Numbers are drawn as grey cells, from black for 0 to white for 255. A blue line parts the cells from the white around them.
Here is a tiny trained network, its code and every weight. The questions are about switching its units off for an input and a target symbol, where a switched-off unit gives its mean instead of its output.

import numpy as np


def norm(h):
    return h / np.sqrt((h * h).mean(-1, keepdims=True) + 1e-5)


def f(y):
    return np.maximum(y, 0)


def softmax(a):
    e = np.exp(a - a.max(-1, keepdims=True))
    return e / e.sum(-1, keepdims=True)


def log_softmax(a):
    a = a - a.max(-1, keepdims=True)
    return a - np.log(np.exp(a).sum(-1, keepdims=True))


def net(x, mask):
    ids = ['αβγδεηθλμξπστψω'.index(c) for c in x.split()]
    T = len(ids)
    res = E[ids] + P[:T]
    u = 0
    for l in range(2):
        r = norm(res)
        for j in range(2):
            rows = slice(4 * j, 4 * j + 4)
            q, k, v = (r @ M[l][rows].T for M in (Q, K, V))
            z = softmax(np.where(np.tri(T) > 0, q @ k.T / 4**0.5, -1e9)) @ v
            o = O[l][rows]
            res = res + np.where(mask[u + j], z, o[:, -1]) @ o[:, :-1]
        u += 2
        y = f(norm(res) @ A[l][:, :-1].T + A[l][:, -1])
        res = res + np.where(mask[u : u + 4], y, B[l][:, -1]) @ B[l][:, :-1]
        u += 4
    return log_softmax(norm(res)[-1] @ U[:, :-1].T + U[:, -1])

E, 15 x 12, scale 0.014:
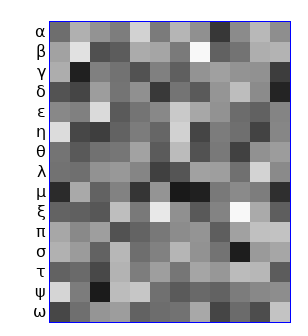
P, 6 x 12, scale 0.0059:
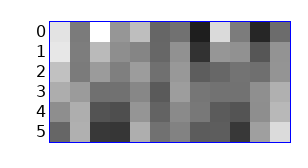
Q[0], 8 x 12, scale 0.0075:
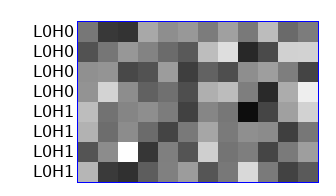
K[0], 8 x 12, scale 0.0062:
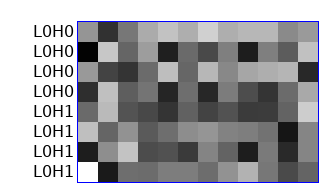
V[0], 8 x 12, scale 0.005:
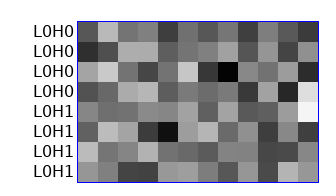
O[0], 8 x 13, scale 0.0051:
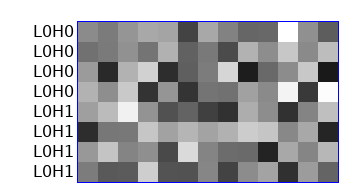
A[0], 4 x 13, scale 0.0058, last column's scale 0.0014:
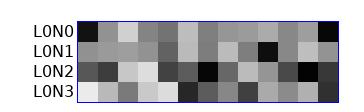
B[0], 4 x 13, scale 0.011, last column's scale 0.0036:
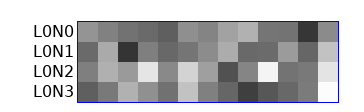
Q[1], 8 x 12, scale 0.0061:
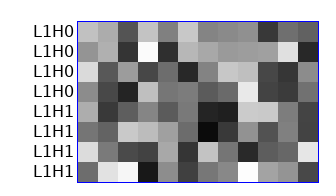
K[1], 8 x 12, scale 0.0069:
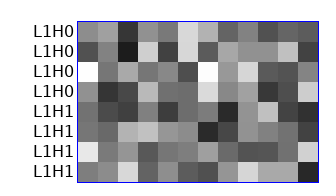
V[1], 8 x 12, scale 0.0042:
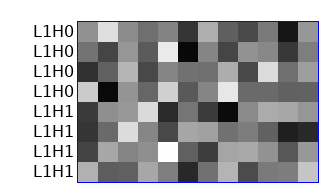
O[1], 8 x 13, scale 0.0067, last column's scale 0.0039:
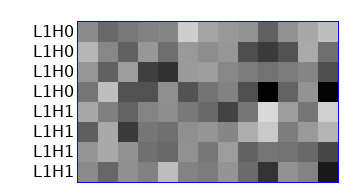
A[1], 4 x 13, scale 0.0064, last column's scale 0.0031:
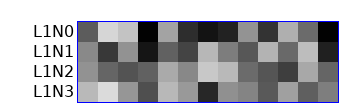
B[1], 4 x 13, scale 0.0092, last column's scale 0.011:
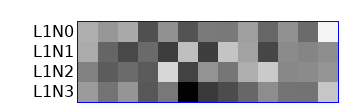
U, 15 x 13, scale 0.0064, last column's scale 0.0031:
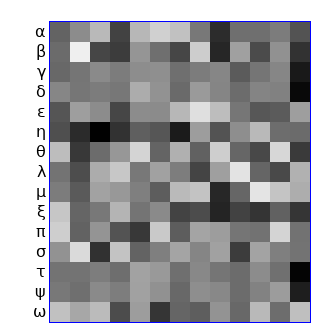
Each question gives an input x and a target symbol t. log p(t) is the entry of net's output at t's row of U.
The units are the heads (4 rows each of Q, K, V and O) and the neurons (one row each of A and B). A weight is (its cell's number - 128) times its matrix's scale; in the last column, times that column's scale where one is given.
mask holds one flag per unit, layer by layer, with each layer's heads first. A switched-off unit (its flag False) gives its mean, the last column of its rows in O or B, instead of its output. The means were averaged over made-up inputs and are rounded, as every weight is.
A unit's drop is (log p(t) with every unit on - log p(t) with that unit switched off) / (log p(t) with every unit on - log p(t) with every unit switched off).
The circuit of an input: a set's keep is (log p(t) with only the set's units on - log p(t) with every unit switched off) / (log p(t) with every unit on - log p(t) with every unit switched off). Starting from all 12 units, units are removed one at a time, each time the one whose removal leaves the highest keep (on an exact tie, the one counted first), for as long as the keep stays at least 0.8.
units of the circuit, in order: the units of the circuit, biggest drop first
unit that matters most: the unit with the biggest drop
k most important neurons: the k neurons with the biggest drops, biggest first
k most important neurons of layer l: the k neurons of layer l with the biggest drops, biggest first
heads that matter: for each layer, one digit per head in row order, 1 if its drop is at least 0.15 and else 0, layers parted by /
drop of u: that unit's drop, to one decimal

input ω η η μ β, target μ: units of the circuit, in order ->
L0H0
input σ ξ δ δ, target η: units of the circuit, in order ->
L0H1, L0H0, L1H0, L1N1
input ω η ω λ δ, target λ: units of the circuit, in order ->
L0N2, L0H0
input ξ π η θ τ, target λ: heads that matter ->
11 / 00
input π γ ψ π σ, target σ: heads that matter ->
01 / 00
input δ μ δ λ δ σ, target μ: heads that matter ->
10 / 00
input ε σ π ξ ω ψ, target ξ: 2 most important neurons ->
L0N3, L0N2
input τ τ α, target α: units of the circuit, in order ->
L0N3, L0H0, L1N3
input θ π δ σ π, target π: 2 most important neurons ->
L1N1, L0N2
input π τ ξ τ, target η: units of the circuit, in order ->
L0H1, L0H0, L0N2
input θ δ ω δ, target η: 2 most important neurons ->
L1N1, L1N0
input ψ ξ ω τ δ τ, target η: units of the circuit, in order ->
L0N2, L0H0
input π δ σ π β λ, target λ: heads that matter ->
01 / 00
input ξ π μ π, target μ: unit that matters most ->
L0H0
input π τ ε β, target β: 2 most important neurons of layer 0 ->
L0N3, L0N1
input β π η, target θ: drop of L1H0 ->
0.1
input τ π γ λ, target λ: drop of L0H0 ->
0.3
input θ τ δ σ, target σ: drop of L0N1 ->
0.2
